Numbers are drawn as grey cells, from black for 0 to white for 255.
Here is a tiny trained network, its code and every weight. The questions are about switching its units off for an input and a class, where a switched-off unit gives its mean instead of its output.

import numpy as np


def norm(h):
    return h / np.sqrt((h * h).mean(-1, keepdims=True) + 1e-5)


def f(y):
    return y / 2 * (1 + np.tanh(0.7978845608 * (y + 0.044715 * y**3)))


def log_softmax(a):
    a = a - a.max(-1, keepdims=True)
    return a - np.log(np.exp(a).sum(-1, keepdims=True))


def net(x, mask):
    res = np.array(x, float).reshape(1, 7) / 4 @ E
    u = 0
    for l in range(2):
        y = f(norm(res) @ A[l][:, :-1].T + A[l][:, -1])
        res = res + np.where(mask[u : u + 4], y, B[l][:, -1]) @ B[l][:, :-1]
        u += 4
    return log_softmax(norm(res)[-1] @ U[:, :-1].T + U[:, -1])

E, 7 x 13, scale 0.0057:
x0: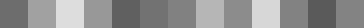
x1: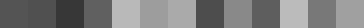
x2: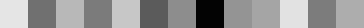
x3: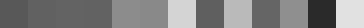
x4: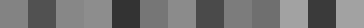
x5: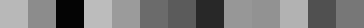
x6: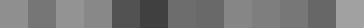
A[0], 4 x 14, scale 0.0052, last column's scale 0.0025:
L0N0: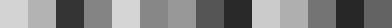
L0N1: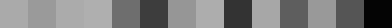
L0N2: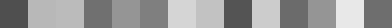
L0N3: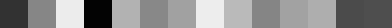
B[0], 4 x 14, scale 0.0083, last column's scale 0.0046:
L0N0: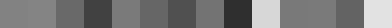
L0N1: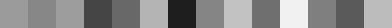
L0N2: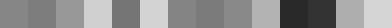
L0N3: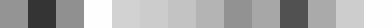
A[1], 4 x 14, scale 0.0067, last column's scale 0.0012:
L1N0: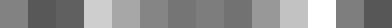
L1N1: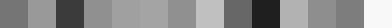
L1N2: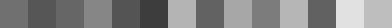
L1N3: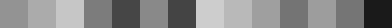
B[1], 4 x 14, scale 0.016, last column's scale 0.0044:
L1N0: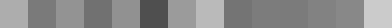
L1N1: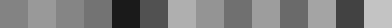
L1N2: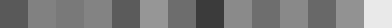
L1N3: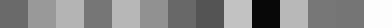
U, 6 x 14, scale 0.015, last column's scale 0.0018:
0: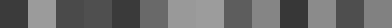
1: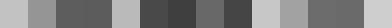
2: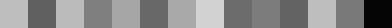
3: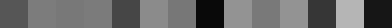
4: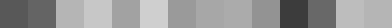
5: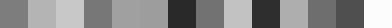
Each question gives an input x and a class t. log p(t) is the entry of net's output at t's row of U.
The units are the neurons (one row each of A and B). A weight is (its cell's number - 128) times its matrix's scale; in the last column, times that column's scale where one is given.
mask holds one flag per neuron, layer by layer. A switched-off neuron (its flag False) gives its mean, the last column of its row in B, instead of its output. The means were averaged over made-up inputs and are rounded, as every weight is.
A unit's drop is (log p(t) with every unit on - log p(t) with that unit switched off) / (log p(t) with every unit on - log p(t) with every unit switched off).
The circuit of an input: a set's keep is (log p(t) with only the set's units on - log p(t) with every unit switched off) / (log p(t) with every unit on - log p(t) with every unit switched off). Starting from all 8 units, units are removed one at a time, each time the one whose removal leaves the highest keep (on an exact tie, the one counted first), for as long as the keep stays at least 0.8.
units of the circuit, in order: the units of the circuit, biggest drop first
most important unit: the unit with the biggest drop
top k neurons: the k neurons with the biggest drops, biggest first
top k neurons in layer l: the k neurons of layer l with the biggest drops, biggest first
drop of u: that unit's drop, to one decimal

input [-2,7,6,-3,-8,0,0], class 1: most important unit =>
L0N0
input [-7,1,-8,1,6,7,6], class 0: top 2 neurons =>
(L1N1, L1N3)
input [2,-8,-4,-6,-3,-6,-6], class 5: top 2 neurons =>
(L1N3, L0N1)
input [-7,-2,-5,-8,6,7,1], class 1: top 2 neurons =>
(L0N0, L1N2)
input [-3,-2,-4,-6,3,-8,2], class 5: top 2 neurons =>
(L1N3, L0N1)
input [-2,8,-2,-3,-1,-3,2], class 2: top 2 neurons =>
(L1N0, L0N3)
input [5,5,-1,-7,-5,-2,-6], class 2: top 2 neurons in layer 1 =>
(L1N0, L1N2)
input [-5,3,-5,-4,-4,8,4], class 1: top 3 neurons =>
(L0N0, L1N2, L1N0)
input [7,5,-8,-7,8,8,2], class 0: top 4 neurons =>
(L1N3, L0N2, L1N2, L0N1)
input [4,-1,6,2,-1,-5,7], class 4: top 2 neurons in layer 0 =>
(L0N2, L0N3)
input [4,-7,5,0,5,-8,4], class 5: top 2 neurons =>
(L1N3, L0N1)
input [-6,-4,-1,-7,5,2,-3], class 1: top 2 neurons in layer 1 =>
(L1N3, L1N2)
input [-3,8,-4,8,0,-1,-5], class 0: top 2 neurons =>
(L1N1, L1N3)
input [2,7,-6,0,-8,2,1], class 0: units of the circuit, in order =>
(L1N1)
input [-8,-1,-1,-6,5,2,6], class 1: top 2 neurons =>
(L0N3, L1N3)
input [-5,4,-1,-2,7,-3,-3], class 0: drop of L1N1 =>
0.5
